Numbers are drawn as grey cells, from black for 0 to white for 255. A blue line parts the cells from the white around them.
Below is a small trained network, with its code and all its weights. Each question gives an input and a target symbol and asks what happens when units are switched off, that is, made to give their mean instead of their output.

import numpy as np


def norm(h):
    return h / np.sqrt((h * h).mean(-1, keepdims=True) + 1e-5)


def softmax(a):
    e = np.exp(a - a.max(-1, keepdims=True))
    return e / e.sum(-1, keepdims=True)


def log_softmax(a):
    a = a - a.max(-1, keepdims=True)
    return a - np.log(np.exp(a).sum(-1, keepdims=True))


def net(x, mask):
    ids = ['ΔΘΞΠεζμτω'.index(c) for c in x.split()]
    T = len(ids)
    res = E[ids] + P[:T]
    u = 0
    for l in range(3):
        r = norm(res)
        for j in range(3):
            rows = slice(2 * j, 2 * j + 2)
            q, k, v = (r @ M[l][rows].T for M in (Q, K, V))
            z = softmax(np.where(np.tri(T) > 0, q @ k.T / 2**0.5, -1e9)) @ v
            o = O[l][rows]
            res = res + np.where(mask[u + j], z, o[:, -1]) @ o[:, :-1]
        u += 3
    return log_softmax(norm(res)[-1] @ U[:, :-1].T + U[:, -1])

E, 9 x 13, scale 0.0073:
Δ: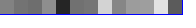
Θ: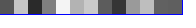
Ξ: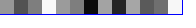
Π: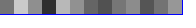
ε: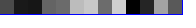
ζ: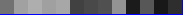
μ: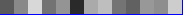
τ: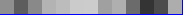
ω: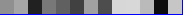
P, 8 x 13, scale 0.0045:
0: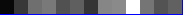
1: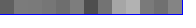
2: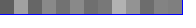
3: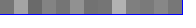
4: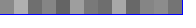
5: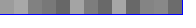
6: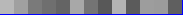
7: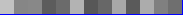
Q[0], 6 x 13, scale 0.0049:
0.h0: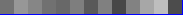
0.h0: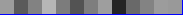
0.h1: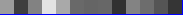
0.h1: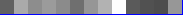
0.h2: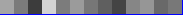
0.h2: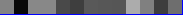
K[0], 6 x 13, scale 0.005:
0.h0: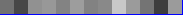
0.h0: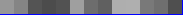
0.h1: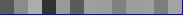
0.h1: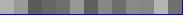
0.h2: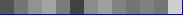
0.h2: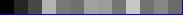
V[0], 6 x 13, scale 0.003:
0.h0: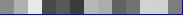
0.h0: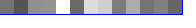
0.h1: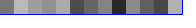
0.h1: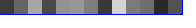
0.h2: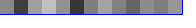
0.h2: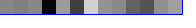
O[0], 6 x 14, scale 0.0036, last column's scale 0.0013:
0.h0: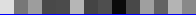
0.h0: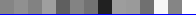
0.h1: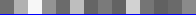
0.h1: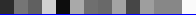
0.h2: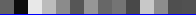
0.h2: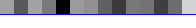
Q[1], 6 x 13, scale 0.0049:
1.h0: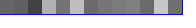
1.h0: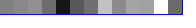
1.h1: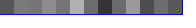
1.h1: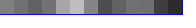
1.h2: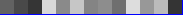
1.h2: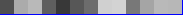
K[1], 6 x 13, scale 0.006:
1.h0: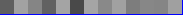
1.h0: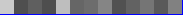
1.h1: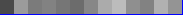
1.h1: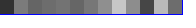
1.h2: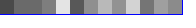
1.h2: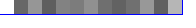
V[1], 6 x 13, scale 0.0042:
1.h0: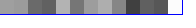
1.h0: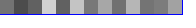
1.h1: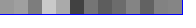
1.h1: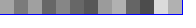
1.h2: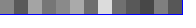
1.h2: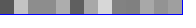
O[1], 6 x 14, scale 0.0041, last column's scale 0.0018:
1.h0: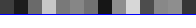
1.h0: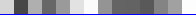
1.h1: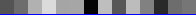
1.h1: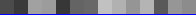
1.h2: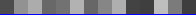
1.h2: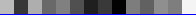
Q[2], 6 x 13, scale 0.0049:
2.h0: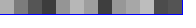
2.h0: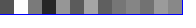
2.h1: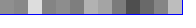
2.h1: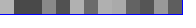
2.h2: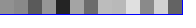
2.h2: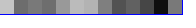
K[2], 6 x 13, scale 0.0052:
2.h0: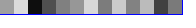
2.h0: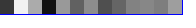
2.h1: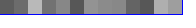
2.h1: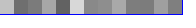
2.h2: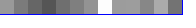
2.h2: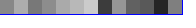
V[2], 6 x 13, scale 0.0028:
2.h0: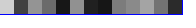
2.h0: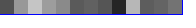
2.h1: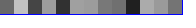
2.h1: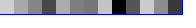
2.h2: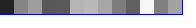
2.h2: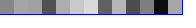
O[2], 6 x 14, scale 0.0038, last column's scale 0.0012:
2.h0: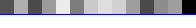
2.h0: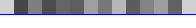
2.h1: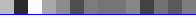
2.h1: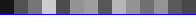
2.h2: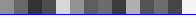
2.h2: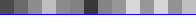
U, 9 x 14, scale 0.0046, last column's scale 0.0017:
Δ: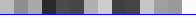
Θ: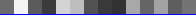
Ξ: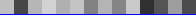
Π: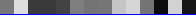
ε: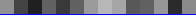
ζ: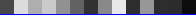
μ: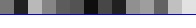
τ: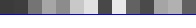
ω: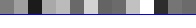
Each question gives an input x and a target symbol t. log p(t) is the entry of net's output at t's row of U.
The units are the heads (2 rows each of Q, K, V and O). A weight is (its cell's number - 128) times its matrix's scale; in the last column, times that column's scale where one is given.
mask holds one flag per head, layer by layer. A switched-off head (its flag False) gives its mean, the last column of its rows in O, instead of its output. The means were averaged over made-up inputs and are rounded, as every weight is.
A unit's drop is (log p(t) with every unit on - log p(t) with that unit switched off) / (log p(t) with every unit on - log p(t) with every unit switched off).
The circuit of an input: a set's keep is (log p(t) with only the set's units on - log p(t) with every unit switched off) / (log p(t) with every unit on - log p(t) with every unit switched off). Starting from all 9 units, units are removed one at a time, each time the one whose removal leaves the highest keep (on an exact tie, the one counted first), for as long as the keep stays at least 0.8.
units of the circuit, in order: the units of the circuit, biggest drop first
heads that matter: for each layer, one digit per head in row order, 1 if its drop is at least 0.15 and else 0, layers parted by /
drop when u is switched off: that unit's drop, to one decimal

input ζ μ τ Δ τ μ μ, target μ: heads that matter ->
010 / 100 / 000
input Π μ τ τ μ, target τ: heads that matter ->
100 / 101 / 000
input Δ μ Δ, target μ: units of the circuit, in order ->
(1.h2)
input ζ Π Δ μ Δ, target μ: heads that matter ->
010 / 101 / 000
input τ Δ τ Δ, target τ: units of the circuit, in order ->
(1.h0 0.h0)
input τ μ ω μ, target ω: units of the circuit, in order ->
(1.h2 0.h0)
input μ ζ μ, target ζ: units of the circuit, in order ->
(1.h0 1.h2)
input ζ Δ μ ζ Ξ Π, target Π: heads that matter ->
001 / 010 / 000
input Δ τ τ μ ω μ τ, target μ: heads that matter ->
100 / 000 / 000
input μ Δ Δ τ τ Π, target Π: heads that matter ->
011 / 010 / 000
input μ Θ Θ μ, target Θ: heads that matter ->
001 / 010 / 000
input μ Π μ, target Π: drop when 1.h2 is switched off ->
0.2
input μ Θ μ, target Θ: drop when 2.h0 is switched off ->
-0.1
